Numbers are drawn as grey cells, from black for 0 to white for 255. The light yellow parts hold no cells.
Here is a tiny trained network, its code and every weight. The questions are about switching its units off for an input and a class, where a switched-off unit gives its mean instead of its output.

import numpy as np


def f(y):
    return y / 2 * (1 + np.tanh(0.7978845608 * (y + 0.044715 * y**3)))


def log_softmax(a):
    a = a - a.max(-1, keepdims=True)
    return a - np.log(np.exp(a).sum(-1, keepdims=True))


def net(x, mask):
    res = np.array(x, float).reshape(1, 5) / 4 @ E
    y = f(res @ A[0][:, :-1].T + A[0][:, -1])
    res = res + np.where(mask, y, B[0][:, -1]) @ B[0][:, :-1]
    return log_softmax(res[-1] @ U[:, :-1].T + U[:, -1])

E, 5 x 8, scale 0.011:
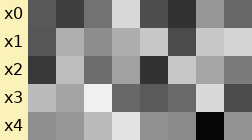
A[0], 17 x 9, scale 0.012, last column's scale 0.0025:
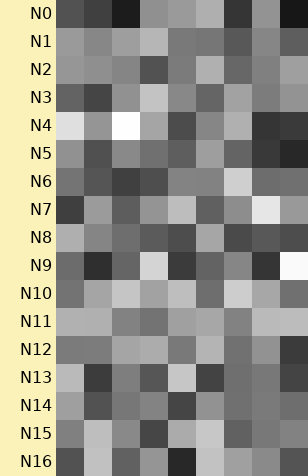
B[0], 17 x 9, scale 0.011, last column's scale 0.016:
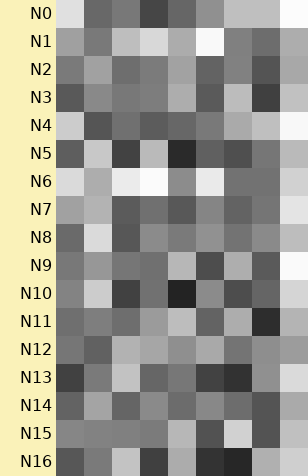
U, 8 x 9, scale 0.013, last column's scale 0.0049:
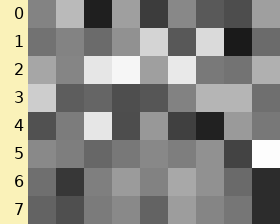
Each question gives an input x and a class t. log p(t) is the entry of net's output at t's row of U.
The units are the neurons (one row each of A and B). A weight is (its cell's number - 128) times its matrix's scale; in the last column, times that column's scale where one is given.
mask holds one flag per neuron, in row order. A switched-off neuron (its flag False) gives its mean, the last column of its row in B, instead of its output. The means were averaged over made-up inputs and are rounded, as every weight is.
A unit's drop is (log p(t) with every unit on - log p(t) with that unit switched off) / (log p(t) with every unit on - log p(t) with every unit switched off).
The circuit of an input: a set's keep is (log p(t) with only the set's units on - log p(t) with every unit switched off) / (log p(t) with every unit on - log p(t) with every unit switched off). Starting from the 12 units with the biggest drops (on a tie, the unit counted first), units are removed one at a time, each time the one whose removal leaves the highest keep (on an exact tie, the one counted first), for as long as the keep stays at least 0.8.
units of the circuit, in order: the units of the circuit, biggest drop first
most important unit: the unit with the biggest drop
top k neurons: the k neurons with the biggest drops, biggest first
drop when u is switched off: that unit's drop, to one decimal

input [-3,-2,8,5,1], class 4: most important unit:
N16
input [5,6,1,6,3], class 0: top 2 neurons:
N10, N0
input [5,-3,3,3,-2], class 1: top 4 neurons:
N9, N0, N10, N13
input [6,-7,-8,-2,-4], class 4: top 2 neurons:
N13, N10
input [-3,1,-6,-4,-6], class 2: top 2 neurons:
N6, N16
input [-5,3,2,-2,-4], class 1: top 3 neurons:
N15, N11, N1
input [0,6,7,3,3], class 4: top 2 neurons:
N16, N5
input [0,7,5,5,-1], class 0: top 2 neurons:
N10, N0
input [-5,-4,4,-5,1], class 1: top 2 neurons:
N15, N4
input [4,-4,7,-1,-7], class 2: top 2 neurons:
N6, N13
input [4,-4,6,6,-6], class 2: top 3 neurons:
N6, N0, N13
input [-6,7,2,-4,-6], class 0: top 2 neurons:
N7, N10
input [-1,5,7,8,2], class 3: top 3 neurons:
N4, N13, N10
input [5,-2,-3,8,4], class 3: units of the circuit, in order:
N4
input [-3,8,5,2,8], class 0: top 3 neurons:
N10, N6, N7
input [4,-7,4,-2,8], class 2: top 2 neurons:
N1, N12
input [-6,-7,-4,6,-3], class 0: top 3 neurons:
N5, N8, N0
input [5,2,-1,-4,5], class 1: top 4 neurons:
N6, N3, N9, N4
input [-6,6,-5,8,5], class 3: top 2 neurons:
N4, N10
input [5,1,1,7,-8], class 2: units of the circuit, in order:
N6
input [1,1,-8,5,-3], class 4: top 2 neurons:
N13, N0
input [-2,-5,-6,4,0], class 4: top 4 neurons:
N13, N10, N0, N7
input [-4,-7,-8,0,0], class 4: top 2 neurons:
N13, N10
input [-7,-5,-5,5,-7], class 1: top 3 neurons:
N15, N2, N1
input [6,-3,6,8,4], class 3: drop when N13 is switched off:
0.1
